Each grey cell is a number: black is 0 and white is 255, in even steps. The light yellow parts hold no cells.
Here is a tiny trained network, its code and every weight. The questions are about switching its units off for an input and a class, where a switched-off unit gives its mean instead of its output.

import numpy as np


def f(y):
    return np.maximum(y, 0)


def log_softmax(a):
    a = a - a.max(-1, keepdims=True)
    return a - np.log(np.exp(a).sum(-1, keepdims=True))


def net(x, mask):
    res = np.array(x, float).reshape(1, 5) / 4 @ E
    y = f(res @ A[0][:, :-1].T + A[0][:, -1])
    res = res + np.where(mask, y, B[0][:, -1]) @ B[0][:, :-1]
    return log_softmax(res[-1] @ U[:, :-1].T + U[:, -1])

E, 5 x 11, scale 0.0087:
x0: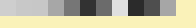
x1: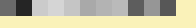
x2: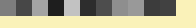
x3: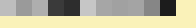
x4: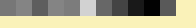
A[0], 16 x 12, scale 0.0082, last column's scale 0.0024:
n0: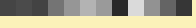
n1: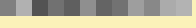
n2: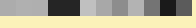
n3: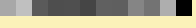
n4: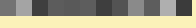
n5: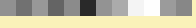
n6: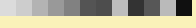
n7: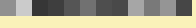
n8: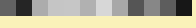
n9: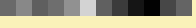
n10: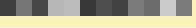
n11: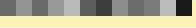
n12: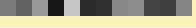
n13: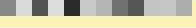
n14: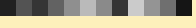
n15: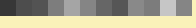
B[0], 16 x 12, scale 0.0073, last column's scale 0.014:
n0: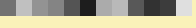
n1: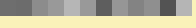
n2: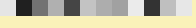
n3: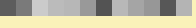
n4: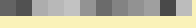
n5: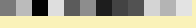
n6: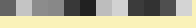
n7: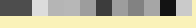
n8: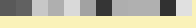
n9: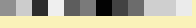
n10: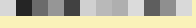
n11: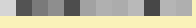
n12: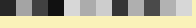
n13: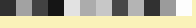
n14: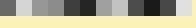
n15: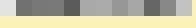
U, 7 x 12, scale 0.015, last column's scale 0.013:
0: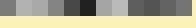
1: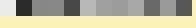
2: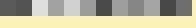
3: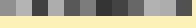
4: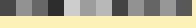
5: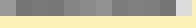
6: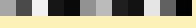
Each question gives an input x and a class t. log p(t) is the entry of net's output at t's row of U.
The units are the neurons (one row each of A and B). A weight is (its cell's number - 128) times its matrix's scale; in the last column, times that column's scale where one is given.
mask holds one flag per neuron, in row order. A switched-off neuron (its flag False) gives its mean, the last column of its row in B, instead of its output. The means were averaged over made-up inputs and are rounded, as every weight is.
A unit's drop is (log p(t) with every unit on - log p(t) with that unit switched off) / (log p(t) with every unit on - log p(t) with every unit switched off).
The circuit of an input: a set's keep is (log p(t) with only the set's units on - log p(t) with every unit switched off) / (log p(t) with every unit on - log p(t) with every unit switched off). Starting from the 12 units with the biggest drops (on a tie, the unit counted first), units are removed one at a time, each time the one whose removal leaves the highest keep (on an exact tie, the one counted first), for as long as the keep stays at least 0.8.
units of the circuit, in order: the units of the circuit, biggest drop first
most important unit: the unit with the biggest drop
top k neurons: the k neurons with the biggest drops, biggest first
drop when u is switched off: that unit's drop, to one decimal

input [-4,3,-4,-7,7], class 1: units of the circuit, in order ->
n10
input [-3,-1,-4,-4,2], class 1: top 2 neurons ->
n12, n10
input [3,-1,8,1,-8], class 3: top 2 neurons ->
n5, n13
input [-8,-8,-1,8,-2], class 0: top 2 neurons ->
n14, n0
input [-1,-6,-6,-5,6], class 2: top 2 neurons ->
n7, n4
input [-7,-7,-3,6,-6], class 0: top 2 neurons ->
n14, n0
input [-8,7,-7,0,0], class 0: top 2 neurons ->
n14, n0
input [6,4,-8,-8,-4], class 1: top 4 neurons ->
n10, n11, n12, n14
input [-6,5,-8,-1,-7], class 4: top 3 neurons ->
n13, n9, n6
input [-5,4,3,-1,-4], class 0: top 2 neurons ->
n9, n0
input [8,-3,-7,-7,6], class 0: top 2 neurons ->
n6, n2
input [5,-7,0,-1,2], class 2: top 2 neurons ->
n7, n3
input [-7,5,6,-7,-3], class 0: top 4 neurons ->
n14, n0, n2, n13
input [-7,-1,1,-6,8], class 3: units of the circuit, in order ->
n9
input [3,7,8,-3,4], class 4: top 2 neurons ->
n12, n7
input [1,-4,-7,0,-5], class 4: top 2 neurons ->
n13, n9
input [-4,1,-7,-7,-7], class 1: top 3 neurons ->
n10, n9, n15
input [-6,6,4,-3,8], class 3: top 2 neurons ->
n9, n6
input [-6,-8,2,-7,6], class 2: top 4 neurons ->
n7, n4, n2, n3
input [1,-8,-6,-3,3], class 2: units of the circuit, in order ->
n7
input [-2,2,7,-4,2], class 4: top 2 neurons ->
n12, n2
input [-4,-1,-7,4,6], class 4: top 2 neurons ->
n13, n5
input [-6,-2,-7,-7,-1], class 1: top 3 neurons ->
n10, n15, n12
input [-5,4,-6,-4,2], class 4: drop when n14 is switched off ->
-0.1
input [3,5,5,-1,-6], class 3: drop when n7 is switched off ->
0.2
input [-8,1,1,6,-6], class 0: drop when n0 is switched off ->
0.6
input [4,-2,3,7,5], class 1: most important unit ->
n2
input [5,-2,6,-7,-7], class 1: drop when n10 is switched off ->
1.3
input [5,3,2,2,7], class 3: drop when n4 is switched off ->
0.0
